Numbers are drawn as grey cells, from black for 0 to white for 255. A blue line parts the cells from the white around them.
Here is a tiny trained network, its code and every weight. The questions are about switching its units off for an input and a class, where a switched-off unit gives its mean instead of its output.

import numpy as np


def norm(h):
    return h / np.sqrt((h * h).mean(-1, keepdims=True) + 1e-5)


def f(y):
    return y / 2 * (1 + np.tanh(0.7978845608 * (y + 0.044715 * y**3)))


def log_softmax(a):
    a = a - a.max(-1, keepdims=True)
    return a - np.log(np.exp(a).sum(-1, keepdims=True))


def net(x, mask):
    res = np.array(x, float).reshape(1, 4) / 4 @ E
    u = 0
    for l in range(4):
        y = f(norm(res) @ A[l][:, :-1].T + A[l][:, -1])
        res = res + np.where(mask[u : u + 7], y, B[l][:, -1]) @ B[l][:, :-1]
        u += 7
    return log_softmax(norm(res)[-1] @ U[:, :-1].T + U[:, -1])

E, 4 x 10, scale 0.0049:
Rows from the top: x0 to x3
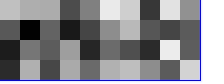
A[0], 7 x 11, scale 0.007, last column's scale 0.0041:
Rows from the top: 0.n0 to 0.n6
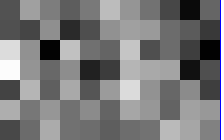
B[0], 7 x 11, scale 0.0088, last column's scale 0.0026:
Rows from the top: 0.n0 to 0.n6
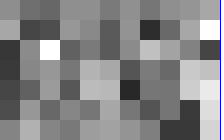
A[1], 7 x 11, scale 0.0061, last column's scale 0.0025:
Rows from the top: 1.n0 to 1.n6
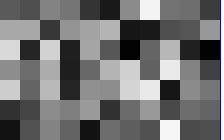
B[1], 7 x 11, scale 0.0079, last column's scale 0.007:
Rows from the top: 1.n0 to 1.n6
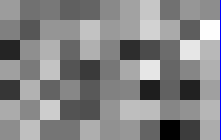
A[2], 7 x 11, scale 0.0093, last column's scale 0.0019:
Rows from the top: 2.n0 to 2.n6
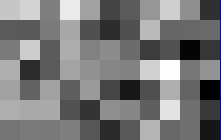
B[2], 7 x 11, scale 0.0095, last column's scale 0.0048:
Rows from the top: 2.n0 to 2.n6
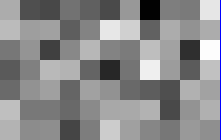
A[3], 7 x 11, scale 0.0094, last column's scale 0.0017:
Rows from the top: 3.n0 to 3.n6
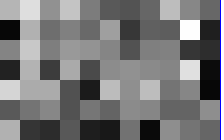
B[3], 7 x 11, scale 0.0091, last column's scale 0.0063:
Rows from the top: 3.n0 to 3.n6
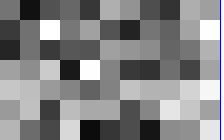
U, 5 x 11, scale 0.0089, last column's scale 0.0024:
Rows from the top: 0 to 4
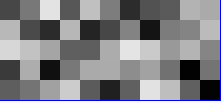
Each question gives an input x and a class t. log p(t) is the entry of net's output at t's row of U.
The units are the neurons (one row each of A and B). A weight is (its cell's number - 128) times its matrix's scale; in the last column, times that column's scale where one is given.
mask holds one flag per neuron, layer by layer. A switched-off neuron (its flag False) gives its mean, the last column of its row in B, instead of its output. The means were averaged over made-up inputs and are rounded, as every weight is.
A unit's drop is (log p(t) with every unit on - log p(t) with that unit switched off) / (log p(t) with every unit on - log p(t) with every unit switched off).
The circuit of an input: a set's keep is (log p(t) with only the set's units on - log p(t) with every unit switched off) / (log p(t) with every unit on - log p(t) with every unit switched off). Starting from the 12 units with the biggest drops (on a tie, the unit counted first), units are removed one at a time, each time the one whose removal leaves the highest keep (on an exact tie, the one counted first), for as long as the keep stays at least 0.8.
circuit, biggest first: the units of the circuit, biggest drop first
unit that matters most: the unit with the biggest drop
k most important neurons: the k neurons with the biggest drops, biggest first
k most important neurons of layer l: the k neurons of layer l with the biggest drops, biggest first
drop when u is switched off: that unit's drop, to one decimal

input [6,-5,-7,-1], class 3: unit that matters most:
1.n4
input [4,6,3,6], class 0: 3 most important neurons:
(0.n4; 2.n0; 3.n1)
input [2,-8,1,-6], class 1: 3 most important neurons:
(2.n0; 0.n4; 3.n6)
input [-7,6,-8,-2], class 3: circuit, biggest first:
(1.n4; 2.n2)
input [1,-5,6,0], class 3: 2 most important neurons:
(2.n2; 1.n6)
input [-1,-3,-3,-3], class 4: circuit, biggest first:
(1.n1; 2.n3)
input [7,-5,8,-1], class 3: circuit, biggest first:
(1.n6; 2.n2)
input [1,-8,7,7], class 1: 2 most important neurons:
(2.n0; 1.n2)
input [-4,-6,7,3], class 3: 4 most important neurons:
(2.n2; 1.n6; 0.n1; 0.n0)
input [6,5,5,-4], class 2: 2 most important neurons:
(1.n3; 2.n0)
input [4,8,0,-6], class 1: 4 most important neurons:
(0.n1; 3.n6; 0.n4; 0.n0)
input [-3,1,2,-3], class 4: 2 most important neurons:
(1.n1; 0.n6)
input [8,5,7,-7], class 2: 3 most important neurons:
(1.n3; 0.n4; 3.n1)
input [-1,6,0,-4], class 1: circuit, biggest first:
(0.n1)
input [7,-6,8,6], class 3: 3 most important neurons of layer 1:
(1.n6; 1.n5; 1.n2)
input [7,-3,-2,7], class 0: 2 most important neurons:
(0.n4; 1.n5)
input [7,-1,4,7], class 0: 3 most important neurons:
(0.n4; 1.n5; 3.n1)
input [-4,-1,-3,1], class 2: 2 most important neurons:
(0.n6; 0.n1)
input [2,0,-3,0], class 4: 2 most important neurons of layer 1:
(1.n6; 1.n1)
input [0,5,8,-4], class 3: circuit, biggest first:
(1.n6)
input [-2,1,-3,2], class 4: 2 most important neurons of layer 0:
(0.n5; 0.n6)
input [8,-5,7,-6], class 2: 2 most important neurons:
(1.n3; 2.n5)
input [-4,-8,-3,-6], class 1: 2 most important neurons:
(2.n0; 0.n4)
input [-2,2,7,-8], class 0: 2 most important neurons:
(1.n2; 0.n5)
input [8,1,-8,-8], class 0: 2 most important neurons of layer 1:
(1.n2; 1.n5)
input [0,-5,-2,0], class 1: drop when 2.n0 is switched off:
0.9
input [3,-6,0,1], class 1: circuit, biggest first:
(2.n0)
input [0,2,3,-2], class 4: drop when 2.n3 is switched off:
0.2
